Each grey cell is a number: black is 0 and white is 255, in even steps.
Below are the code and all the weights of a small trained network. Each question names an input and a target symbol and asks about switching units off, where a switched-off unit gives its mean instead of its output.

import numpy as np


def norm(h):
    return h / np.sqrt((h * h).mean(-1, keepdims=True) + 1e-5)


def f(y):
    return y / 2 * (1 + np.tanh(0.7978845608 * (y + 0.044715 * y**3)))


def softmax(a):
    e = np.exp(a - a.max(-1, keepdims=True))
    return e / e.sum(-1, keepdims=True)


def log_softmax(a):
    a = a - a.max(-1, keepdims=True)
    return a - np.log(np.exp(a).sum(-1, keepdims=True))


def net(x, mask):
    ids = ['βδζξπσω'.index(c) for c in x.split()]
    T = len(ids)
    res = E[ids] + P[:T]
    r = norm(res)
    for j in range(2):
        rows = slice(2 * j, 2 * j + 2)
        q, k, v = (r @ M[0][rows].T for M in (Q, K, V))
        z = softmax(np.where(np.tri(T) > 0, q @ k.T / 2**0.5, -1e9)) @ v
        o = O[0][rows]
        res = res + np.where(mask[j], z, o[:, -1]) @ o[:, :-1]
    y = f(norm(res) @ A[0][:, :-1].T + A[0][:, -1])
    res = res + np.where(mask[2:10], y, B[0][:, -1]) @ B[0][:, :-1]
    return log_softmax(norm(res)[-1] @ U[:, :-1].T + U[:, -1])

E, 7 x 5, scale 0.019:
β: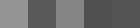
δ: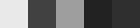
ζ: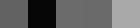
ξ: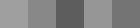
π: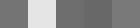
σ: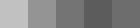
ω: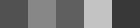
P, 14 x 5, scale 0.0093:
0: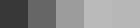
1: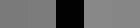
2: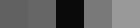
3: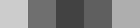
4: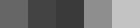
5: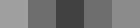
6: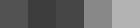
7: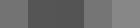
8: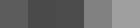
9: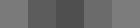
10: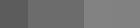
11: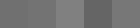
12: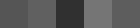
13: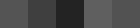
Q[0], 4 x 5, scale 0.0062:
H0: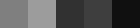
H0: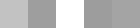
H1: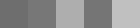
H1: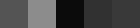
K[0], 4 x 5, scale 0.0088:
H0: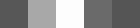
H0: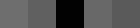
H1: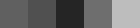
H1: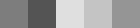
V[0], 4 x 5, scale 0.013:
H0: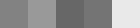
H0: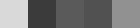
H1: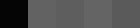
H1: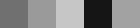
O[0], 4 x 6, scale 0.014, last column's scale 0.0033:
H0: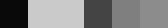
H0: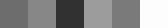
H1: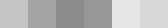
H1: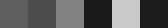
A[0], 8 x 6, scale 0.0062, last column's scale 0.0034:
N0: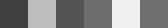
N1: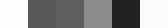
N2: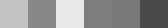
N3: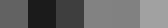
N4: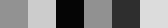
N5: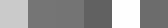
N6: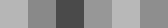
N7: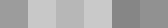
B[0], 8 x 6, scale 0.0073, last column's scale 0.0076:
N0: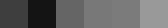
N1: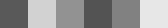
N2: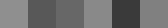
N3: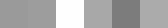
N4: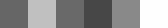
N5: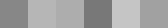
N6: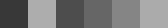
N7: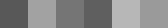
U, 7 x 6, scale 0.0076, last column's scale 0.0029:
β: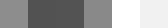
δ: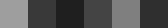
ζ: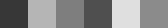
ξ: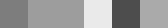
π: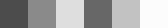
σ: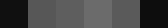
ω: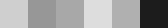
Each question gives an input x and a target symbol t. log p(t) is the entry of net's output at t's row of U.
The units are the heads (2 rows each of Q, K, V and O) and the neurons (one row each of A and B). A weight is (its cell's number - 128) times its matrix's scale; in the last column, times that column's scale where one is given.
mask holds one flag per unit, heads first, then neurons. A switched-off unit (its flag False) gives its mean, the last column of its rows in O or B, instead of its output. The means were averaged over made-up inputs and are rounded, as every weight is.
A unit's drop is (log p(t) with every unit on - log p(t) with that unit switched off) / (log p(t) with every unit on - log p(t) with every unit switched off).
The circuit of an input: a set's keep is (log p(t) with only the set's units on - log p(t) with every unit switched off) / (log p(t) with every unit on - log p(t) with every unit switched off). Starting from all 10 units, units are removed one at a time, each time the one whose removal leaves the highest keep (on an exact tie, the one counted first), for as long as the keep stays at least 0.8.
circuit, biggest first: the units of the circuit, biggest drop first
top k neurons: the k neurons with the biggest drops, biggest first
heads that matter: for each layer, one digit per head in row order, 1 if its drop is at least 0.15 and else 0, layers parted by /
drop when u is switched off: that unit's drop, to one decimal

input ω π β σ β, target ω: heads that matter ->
11
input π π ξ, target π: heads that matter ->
10
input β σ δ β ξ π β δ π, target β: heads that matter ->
11
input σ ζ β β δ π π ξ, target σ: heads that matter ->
01
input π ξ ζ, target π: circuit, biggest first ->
(H0)
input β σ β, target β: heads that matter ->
01
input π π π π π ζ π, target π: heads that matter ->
10
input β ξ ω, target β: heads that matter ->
01
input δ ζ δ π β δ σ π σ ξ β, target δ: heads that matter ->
11
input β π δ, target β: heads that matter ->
11
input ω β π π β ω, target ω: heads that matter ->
11
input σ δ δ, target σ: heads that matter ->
01
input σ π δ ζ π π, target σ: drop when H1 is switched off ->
0.5
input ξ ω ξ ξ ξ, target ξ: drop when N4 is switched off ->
0.0
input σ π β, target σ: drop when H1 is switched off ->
0.4
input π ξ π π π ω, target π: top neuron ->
(N7)
